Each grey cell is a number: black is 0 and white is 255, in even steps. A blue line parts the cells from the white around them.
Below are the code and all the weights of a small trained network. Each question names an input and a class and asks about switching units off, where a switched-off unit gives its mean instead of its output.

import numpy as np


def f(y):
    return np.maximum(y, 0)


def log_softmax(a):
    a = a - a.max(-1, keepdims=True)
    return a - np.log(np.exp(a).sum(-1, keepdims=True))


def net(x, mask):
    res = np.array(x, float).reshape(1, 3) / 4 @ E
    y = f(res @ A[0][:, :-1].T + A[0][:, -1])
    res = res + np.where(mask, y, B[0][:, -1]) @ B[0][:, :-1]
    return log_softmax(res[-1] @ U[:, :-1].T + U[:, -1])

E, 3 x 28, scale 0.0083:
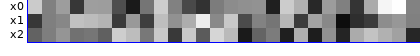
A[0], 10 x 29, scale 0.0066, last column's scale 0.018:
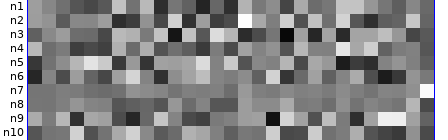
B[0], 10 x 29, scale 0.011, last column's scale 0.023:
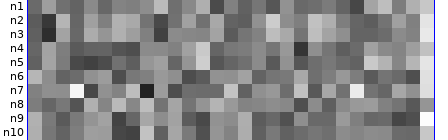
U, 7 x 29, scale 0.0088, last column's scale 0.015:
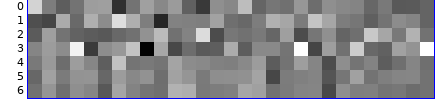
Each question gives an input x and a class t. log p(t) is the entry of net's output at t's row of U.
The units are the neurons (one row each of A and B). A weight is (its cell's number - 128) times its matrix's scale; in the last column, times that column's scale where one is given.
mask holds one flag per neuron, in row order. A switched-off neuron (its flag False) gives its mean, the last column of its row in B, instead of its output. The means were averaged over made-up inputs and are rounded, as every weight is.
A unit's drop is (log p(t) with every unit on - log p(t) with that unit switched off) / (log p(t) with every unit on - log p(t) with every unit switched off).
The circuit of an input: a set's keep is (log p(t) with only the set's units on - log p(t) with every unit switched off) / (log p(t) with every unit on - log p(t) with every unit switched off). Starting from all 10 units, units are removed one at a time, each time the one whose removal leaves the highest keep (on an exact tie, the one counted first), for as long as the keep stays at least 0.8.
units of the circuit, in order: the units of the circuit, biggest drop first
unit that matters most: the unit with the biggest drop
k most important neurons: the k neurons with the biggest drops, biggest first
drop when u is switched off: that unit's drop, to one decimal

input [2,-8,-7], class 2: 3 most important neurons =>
[n1 n4 n3]
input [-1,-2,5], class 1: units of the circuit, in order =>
[n3]
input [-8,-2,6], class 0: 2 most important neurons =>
[n6 n10]
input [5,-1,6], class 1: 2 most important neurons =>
[n3 n6]
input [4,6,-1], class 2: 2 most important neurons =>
[n5 n6]
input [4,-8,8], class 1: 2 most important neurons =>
[n3 n5]
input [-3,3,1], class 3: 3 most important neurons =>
[n9 n4 n1]
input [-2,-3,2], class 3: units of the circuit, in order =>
[n5 n9 n2]
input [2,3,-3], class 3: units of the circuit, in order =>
[n3 n4 n10]
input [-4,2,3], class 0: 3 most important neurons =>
[n2 n10 n6]
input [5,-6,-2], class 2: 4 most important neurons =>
[n4 n1 n6 n10]
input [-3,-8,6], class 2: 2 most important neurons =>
[n1 n4]
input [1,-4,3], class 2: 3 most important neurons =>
[n2 n4 n1]
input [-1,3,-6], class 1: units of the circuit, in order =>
[n2]
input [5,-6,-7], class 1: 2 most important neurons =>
[n2 n5]
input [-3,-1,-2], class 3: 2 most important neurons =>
[n9 n3]
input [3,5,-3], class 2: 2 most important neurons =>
[n5 n3]
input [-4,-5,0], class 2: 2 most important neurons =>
[n9 n1]
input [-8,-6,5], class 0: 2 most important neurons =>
[n6 n10]
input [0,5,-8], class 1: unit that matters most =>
n2
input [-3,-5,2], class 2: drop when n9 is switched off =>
0.4
